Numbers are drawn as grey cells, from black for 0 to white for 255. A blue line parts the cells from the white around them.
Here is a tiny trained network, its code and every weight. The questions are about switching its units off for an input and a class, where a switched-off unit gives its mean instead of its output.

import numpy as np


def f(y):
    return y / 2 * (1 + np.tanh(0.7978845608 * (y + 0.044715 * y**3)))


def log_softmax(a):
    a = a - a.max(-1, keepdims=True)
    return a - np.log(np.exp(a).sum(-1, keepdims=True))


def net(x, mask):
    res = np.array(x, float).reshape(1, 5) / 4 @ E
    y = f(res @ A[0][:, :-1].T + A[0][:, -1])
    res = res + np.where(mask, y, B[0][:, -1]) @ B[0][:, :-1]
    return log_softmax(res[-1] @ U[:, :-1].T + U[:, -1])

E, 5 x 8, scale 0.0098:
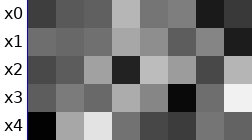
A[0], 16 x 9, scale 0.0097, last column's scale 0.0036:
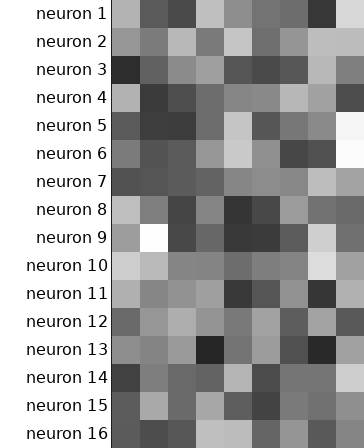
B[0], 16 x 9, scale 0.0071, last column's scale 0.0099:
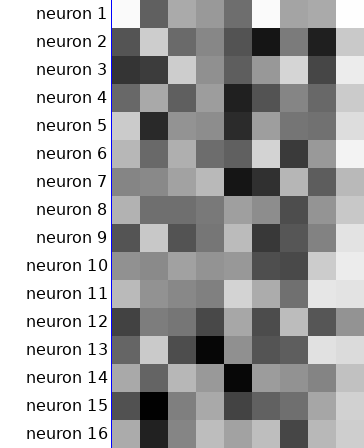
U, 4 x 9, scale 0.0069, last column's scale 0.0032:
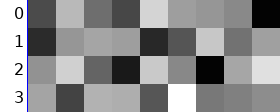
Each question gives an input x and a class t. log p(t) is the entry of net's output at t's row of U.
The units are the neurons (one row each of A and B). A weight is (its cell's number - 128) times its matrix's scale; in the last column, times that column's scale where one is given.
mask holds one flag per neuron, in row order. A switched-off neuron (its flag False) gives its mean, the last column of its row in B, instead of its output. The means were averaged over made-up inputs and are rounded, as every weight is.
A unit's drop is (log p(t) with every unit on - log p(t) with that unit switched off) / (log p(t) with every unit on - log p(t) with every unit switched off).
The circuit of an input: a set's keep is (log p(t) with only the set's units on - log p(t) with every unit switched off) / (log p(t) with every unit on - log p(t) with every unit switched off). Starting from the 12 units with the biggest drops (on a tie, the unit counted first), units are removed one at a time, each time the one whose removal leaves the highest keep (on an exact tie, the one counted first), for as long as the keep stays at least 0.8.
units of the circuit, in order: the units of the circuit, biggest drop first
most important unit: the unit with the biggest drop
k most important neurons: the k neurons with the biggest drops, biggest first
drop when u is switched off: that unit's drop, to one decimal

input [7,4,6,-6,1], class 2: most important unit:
neuron 13
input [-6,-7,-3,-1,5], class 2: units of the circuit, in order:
(neuron 3; neuron 9)
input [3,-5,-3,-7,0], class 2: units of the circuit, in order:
(neuron 13; neuron 3)
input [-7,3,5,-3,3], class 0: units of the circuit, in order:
(neuron 6; neuron 5)
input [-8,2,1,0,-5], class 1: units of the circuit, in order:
(neuron 4; neuron 2)
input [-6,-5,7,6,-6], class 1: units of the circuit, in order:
(neuron 7; neuron 2)
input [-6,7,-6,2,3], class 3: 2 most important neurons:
(neuron 13; neuron 15)
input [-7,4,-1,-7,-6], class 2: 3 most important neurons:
(neuron 13; neuron 3; neuron 5)
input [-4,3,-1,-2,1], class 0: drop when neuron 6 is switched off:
0.2
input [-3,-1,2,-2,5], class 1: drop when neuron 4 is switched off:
-0.2
